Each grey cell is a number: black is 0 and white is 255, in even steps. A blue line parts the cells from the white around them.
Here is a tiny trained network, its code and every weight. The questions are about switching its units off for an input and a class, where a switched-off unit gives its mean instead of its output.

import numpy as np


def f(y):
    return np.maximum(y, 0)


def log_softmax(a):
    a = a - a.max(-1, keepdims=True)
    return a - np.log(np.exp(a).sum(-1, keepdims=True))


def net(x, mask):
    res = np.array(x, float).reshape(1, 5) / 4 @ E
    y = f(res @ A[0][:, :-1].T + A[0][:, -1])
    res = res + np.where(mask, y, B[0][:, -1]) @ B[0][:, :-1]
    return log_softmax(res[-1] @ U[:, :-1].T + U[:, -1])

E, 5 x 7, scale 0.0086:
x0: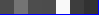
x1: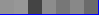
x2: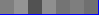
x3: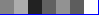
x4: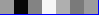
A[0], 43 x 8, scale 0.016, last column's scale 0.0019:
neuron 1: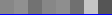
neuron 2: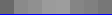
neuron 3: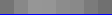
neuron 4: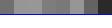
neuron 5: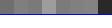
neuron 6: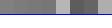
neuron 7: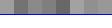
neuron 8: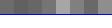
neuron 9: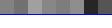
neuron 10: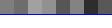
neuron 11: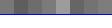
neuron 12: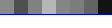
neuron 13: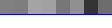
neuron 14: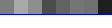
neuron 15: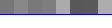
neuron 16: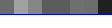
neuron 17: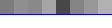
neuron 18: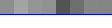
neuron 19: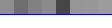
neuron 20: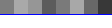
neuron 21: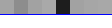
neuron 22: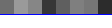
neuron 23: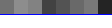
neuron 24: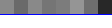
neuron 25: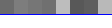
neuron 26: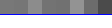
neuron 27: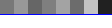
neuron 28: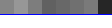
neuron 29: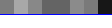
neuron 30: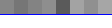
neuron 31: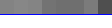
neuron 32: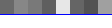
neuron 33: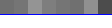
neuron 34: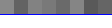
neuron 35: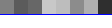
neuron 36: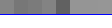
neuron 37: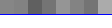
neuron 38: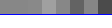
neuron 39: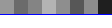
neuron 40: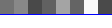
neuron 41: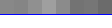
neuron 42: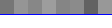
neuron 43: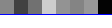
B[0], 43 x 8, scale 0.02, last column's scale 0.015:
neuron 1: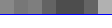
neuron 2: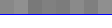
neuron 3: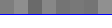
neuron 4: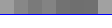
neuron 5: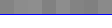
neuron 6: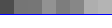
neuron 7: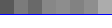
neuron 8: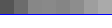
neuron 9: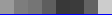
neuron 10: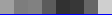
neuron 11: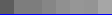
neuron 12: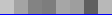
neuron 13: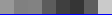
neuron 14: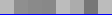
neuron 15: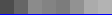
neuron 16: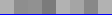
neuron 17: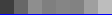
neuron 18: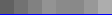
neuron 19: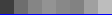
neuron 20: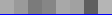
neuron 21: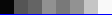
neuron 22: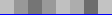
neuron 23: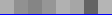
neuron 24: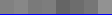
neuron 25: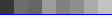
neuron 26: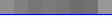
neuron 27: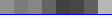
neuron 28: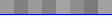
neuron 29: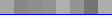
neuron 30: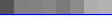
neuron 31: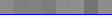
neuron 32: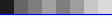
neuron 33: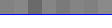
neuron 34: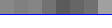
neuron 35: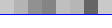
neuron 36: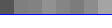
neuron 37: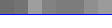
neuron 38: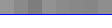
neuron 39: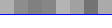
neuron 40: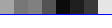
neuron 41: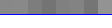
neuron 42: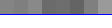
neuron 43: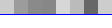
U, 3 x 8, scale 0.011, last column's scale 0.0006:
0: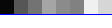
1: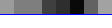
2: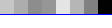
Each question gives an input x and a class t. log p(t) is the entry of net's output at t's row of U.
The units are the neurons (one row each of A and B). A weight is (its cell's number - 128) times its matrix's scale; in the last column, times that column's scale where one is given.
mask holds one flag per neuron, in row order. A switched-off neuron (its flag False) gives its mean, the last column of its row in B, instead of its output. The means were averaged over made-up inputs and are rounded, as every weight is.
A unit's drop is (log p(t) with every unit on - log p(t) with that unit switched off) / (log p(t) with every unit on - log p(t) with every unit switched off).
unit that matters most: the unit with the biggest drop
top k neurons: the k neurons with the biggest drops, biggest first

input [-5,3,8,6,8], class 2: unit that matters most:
neuron 43
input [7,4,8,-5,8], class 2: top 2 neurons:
(neuron 43; neuron 12)
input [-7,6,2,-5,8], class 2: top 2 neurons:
(neuron 43; neuron 12)
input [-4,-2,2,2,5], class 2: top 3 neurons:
(neuron 43; neuron 35; neuron 32)
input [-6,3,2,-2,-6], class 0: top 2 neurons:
(neuron 21; neuron 43)
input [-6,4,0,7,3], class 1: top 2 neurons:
(neuron 40; neuron 1)
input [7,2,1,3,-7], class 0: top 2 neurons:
(neuron 32; neuron 25)
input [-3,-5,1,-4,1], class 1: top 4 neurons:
(neuron 32; neuron 10; neuron 13; neuron 25)
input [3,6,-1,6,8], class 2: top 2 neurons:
(neuron 35; neuron 43)
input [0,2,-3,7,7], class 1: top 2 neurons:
(neuron 40; neuron 27)
